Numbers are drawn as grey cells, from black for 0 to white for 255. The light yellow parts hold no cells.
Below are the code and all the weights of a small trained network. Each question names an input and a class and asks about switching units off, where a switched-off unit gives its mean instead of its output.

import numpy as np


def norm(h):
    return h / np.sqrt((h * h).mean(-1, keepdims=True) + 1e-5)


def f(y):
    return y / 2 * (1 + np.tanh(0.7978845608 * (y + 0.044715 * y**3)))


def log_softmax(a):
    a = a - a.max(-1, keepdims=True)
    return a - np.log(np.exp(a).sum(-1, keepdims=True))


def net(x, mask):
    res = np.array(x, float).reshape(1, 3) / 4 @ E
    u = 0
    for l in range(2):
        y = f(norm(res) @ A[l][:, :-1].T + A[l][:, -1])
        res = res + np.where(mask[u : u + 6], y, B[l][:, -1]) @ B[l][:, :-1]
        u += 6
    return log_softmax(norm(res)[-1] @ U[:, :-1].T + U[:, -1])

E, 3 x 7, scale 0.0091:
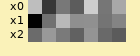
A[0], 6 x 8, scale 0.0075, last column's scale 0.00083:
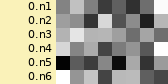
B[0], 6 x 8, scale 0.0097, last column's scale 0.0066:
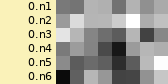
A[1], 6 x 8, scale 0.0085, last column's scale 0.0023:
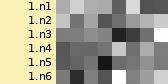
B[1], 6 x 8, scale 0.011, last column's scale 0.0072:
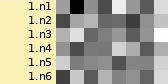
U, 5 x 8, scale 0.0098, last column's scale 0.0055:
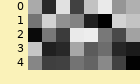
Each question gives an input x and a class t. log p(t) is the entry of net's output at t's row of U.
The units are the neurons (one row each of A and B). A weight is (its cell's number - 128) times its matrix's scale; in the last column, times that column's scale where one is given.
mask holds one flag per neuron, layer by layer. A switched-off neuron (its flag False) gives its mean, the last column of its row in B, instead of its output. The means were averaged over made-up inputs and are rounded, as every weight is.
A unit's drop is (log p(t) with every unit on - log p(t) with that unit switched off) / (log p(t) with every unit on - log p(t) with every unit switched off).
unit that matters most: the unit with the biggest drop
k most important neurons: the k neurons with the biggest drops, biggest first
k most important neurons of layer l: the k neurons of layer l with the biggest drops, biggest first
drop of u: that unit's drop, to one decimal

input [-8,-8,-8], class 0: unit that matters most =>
1.n1
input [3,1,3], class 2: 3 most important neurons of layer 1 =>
1.n4, 1.n6, 1.n2
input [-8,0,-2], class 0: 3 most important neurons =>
0.n2, 1.n1, 0.n6
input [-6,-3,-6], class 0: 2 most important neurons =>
1.n1, 0.n2
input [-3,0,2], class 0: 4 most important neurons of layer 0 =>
0.n2, 0.n6, 0.n1, 0.n4
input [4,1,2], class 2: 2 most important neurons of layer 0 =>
0.n5, 0.n3
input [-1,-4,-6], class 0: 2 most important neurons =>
1.n1, 0.n5
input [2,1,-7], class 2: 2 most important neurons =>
0.n5, 0.n4
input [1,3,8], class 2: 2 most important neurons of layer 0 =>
0.n4, 0.n6
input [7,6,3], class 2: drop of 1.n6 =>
0.4
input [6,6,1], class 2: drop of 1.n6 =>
0.3
